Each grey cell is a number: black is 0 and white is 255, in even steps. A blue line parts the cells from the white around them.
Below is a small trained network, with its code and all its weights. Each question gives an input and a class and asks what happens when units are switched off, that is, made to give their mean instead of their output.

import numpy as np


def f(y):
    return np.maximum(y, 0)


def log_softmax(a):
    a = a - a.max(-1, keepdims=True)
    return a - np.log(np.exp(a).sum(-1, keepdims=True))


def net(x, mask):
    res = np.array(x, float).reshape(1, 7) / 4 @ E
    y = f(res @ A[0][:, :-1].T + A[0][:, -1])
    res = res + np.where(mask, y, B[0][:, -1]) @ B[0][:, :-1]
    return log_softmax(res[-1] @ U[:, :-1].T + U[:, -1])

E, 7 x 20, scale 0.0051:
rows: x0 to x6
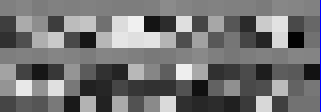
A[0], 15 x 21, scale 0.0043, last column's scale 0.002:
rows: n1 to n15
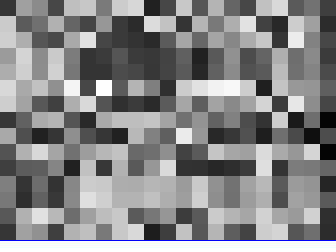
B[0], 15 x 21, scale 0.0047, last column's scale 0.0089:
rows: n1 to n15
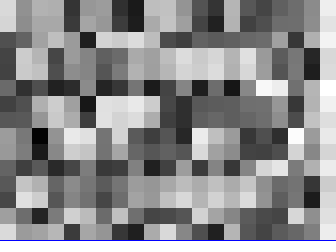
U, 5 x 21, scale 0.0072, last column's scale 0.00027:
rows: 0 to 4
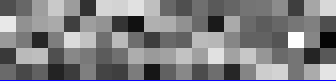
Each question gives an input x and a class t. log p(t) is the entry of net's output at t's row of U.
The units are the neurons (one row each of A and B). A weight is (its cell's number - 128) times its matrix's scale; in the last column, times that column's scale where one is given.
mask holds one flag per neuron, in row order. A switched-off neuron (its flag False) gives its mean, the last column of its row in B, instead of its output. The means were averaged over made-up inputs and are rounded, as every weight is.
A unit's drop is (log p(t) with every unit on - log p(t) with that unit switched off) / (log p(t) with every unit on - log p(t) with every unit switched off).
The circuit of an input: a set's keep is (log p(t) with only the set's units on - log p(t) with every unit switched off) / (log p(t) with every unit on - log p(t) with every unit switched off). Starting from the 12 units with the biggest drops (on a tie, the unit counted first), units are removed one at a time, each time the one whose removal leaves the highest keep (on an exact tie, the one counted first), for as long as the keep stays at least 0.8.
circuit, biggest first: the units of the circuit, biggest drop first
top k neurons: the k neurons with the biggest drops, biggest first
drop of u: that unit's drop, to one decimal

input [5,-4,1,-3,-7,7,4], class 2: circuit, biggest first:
n14
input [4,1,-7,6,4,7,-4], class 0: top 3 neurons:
n7, n3, n13
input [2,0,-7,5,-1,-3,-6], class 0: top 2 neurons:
n7, n3
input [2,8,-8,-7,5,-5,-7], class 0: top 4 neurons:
n7, n3, n2, n11
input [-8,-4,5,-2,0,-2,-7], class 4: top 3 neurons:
n6, n7, n3
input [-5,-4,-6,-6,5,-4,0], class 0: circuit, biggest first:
n7, n3
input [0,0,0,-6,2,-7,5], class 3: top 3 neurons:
n13, n6, n12
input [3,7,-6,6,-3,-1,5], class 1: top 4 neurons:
n15, n1, n8, n6
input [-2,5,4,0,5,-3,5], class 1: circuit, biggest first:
n15, n1
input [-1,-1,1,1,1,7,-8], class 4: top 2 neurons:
n6, n13
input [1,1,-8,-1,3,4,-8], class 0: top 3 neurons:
n7, n3, n11
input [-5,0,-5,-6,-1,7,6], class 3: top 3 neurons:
n4, n5, n6
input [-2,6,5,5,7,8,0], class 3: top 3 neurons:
n5, n4, n14
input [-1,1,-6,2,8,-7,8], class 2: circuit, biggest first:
n9
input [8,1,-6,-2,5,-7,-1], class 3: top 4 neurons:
n13, n12, n8, n14
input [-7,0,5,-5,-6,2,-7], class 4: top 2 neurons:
n6, n9
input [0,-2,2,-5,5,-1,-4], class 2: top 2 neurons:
n9, n11
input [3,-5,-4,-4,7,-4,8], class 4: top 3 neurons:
n11, n14, n10
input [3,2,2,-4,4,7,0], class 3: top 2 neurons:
n5, n4
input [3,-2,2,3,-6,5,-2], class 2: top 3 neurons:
n14, n10, n13
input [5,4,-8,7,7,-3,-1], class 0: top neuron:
n7
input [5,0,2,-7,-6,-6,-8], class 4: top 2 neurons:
n6, n9
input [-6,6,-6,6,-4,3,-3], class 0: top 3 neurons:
n7, n3, n2
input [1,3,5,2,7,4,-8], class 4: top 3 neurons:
n6, n14, n10
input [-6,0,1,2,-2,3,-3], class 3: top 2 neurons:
n11, n9
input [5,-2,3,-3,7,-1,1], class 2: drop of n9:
0.5
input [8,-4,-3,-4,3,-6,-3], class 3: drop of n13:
0.8
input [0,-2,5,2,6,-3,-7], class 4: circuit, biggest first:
n6
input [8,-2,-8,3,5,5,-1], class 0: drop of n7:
0.4
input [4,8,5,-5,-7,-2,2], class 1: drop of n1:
0.5
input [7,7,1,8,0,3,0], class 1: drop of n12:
0.0
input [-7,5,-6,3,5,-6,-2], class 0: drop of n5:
0.1
